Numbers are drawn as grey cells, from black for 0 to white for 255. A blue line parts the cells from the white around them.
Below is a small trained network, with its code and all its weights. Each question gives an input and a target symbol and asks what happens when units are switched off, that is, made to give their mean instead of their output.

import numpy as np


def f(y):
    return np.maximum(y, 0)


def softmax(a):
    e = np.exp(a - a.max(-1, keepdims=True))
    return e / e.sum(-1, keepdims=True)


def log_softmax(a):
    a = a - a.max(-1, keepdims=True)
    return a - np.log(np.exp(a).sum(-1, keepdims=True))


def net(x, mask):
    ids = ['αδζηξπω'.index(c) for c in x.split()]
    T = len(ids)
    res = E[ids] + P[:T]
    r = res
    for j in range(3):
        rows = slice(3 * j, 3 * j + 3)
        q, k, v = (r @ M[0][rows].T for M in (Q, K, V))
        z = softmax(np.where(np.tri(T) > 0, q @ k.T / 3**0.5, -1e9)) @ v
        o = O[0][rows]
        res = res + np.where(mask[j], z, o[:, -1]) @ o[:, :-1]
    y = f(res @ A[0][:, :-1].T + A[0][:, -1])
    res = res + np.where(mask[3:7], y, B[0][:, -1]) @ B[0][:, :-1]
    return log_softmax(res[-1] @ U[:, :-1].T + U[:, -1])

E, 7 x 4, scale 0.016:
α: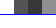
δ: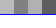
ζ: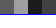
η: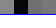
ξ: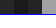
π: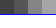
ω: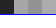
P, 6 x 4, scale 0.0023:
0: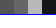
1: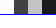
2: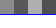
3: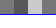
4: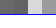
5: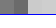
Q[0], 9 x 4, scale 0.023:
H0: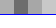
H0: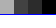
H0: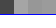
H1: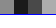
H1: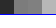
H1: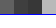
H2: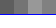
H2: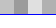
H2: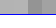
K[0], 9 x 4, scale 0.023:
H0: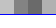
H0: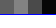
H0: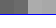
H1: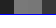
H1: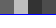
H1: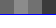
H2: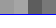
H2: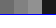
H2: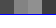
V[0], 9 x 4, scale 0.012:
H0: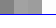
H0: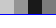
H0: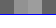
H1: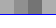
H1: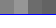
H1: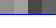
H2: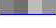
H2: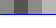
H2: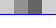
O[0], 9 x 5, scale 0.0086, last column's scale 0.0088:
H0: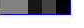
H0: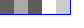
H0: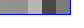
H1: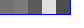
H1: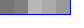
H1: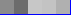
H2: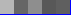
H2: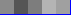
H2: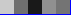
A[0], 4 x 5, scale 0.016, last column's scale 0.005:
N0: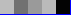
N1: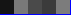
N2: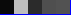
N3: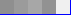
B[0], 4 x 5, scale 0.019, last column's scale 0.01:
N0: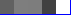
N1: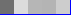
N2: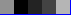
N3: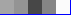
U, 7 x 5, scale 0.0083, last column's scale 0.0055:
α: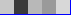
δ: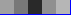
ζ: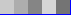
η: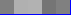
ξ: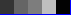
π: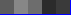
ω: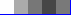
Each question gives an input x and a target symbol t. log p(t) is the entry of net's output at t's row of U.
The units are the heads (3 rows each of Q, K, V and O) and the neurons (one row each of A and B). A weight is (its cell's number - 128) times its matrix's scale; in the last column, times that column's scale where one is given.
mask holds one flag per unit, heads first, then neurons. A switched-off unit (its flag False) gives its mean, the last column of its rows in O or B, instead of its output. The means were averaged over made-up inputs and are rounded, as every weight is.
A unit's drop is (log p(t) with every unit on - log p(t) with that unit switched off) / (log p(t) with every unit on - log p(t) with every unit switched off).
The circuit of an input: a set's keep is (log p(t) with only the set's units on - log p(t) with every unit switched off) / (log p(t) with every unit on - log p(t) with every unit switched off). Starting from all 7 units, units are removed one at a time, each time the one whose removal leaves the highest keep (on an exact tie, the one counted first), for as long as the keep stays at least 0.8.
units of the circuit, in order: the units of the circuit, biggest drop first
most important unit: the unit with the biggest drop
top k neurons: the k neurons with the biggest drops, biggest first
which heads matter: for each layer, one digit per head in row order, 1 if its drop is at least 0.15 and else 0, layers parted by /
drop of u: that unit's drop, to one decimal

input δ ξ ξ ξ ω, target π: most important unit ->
N2
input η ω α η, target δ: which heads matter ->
111
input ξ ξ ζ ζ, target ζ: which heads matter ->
110
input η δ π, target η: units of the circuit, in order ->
N1, H0, H1
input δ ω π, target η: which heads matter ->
101
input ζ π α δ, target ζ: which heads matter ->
001
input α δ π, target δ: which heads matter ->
111
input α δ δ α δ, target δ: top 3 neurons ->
N1, N0, N3
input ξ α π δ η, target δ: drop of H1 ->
0.2
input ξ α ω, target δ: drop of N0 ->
0.2
